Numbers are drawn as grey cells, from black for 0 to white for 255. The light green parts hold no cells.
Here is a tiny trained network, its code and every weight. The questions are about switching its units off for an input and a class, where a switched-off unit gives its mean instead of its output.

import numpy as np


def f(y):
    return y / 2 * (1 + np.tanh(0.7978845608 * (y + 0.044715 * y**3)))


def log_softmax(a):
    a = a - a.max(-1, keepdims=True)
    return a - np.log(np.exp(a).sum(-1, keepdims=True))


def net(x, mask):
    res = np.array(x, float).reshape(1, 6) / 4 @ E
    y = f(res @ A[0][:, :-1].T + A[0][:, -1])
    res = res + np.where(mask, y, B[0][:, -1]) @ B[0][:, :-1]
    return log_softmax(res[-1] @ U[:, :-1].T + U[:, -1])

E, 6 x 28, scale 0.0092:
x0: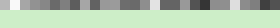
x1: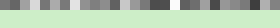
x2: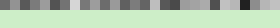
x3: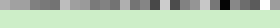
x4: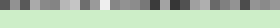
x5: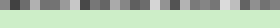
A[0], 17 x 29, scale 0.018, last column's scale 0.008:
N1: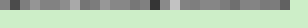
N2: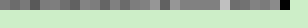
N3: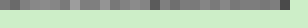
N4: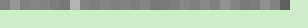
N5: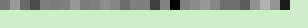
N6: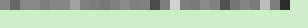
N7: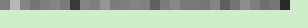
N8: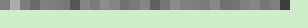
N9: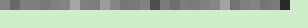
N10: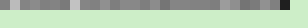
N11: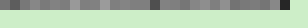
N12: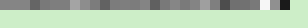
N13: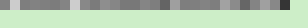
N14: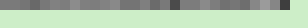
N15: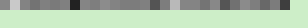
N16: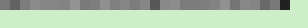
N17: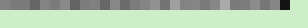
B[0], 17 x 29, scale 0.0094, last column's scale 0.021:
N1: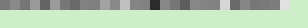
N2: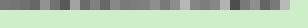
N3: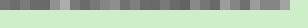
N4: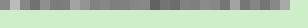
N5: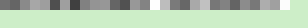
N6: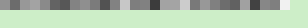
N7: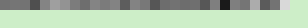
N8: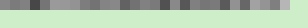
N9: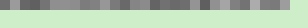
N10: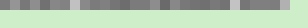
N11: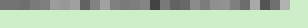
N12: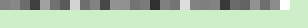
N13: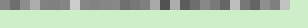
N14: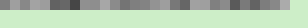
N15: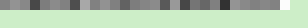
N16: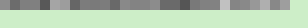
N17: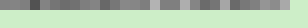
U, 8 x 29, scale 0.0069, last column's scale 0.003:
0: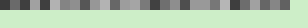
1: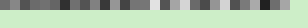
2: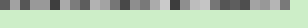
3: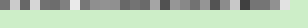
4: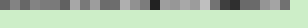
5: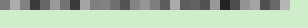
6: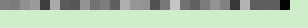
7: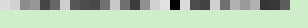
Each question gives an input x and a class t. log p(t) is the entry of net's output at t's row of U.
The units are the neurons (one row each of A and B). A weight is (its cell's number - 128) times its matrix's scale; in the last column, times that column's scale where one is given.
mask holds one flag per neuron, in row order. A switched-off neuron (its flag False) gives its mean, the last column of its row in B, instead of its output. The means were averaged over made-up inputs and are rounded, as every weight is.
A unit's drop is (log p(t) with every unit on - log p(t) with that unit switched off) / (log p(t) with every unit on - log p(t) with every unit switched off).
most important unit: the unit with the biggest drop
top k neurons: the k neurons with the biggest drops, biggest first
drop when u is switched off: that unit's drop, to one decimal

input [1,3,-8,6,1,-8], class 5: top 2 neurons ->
[N15, N7]
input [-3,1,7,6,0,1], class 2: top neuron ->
[N5]
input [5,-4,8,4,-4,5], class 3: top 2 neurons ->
[N13, N10]
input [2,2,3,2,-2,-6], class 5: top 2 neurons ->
[N15, N1]
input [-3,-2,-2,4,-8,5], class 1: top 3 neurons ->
[N6, N1, N15]
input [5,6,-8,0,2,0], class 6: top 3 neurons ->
[N1, N6, N12]
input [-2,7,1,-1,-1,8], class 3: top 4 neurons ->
[N13, N10, N4, N7]
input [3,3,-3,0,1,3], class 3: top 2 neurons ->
[N6, N15]
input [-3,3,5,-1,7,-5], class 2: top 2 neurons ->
[N5, N14]
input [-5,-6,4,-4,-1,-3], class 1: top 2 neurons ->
[N2, N17]
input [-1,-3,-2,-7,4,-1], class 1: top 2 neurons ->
[N15, N1]
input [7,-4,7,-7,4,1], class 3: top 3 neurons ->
[N13, N10, N12]
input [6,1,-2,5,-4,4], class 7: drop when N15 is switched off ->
0.1
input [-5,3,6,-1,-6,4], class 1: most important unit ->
N2
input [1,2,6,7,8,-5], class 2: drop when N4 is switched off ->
0.0
